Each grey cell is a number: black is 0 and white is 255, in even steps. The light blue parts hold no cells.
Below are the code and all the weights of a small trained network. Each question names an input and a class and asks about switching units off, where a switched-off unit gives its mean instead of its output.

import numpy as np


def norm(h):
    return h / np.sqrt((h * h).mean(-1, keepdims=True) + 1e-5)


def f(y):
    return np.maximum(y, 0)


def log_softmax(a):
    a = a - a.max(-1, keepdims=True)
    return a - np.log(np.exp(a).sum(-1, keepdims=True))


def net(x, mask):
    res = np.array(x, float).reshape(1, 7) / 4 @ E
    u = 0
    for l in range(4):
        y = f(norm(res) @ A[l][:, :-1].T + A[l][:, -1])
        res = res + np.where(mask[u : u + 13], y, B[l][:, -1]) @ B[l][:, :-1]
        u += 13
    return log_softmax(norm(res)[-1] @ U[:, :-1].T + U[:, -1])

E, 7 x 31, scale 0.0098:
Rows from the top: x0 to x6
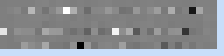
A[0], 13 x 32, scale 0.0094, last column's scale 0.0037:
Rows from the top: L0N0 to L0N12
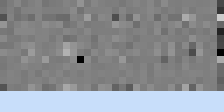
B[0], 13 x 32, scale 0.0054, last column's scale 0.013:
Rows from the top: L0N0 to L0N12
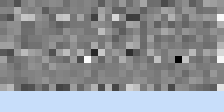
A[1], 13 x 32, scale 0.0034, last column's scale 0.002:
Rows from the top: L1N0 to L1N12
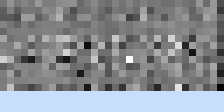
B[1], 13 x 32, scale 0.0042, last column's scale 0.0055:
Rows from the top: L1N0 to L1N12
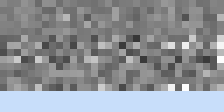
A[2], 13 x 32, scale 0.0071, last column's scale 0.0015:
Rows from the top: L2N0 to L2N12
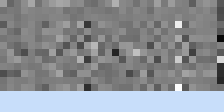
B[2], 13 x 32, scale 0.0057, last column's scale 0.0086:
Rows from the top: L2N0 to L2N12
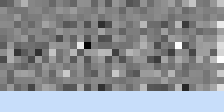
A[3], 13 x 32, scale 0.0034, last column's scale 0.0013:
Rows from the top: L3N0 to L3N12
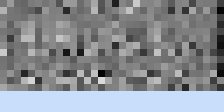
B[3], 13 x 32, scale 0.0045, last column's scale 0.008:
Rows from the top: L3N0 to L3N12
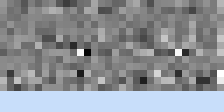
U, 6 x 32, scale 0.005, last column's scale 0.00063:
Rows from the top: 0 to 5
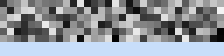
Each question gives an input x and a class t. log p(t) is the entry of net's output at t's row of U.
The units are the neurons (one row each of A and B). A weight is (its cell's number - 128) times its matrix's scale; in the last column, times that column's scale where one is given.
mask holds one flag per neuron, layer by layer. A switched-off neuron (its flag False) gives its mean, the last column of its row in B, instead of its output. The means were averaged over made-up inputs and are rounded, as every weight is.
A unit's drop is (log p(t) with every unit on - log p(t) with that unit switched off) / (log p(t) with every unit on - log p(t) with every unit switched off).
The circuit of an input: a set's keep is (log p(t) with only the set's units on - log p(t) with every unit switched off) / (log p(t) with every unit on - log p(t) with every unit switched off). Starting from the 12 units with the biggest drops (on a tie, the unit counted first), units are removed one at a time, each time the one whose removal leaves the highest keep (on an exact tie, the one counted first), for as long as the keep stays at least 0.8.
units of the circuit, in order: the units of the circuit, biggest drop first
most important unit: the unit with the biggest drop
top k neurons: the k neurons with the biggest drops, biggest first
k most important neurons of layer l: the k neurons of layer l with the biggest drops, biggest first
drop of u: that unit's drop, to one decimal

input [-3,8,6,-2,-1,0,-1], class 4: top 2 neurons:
[L0N12 L0N8]
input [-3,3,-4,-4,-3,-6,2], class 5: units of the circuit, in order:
[L0N12]
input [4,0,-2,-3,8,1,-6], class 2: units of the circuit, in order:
[L0N2 L1N8]
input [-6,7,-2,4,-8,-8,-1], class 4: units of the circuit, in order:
[L0N12 L0N8]
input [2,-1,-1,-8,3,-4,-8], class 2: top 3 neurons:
[L0N2 L0N7 L0N8]
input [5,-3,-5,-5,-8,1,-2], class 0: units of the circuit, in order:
[L0N2 L0N8]
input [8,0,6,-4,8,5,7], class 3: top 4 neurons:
[L0N2 L0N7 L0N3 L2N6]
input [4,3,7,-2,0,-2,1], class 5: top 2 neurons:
[L0N12 L0N2]
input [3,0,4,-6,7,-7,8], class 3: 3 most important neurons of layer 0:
[L0N2 L0N7 L0N3]
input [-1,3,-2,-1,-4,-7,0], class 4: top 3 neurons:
[L0N12 L0N8 L0N2]
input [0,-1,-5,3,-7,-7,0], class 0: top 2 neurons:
[L0N2 L0N8]
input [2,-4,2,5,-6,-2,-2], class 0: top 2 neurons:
[L0N8 L0N2]
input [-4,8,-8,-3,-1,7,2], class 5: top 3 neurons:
[L0N12 L0N2 L0N7]
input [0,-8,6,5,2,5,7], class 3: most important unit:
L0N7
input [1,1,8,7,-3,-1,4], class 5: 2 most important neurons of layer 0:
[L0N12 L0N7]
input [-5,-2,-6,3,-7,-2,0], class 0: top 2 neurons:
[L0N2 L0N8]
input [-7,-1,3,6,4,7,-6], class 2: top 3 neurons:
[L0N2 L0N8 L0N7]
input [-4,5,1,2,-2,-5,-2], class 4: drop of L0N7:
0.1
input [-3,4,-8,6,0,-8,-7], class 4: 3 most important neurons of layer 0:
[L0N2 L0N8 L0N12]
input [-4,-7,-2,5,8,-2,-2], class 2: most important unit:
L0N8
